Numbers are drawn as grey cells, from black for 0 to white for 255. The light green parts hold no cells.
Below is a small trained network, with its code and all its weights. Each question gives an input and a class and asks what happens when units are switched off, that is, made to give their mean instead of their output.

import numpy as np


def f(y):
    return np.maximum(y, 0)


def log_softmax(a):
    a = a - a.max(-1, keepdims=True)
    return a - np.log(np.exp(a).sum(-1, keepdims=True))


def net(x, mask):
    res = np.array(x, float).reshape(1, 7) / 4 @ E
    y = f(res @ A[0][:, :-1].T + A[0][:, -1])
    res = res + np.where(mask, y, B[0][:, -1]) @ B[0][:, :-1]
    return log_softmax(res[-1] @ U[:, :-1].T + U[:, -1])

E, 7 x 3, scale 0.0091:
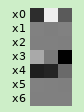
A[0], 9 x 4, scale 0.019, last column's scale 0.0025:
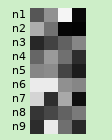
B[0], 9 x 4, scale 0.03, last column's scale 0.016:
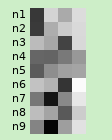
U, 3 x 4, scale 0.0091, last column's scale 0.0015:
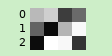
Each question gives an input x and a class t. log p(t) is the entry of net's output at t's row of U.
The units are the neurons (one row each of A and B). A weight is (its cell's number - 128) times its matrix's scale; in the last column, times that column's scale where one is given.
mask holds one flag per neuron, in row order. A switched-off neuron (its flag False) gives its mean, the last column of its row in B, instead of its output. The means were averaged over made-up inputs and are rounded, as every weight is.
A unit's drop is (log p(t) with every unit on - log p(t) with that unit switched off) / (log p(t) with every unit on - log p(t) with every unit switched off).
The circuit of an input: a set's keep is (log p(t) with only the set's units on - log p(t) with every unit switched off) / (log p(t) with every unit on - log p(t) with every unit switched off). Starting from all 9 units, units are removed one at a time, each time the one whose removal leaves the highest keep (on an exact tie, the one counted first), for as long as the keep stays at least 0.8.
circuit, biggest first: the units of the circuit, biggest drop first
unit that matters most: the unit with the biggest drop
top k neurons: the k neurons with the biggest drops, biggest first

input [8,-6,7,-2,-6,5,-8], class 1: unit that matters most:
n9
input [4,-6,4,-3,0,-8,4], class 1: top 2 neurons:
[n9; n2]
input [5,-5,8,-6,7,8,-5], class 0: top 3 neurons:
[n3; n8; n2]
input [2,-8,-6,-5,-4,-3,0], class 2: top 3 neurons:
[n1; n3; n8]
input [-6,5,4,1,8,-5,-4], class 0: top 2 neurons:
[n3; n8]
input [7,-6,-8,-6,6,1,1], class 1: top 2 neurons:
[n9; n6]
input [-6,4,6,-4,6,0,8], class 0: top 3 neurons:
[n9; n3; n8]
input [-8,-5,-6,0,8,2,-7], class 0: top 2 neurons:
[n3; n8]
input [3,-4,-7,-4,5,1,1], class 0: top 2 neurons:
[n2; n3]
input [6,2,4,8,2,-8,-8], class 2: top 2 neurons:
[n2; n7]
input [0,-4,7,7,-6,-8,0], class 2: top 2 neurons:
[n2; n3]
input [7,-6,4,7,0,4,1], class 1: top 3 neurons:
[n9; n1; n4]
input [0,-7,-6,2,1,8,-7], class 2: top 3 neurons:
[n6; n9; n7]
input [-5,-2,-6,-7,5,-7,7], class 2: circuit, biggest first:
[n1]
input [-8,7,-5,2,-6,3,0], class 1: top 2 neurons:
[n7; n3]
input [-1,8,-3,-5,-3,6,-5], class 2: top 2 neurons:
[n1; n3]
